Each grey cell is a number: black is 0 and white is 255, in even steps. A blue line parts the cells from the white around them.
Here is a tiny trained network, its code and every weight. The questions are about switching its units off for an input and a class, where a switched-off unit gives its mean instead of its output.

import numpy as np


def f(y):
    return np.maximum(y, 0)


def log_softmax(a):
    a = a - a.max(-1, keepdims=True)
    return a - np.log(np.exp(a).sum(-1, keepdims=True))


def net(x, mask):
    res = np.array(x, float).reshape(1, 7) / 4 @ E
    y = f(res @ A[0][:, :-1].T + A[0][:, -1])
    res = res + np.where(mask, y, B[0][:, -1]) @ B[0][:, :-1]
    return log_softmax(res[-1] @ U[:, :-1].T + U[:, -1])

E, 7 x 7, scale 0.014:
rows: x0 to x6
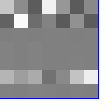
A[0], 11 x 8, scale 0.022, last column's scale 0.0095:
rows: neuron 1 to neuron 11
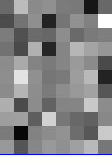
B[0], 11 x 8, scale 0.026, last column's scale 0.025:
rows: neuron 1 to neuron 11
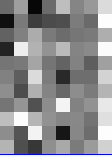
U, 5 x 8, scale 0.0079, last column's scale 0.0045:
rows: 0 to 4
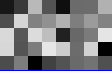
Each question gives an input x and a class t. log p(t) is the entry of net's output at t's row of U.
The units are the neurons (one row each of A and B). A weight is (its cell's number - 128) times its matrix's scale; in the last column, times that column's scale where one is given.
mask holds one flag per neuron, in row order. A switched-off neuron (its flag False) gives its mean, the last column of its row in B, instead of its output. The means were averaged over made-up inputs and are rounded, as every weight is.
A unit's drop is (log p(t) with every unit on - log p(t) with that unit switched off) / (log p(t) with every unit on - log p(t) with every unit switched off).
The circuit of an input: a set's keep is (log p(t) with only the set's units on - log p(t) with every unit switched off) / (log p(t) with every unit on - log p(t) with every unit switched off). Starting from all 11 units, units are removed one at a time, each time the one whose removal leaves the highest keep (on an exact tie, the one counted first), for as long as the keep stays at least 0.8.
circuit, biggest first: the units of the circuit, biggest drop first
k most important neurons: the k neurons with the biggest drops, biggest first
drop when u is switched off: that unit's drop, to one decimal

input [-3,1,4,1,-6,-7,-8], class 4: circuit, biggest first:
[neuron 1]
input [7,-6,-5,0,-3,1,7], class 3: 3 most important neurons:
[neuron 8; neuron 11; neuron 6]
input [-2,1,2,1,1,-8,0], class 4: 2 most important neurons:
[neuron 1; neuron 6]
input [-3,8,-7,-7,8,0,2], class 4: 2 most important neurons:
[neuron 1; neuron 10]
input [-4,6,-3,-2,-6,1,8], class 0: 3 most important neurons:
[neuron 6; neuron 8; neuron 11]
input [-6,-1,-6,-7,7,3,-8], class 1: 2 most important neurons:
[neuron 4; neuron 10]
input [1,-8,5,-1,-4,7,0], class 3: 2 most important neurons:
[neuron 11; neuron 2]
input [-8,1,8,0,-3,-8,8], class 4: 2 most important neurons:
[neuron 1; neuron 6]
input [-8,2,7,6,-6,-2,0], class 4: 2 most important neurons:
[neuron 2; neuron 10]
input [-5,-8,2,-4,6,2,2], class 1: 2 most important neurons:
[neuron 4; neuron 8]
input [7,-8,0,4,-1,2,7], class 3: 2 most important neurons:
[neuron 8; neuron 11]
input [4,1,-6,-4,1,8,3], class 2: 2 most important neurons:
[neuron 6; neuron 1]
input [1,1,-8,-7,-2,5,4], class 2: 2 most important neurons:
[neuron 2; neuron 6]
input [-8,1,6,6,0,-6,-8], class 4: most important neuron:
[neuron 1]
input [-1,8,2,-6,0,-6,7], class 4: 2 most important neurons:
[neuron 1; neuron 4]
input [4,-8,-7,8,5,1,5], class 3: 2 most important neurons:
[neuron 8; neuron 11]
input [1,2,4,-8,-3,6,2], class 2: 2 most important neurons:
[neuron 2; neuron 6]
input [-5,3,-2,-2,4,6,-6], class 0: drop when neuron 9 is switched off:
0.0
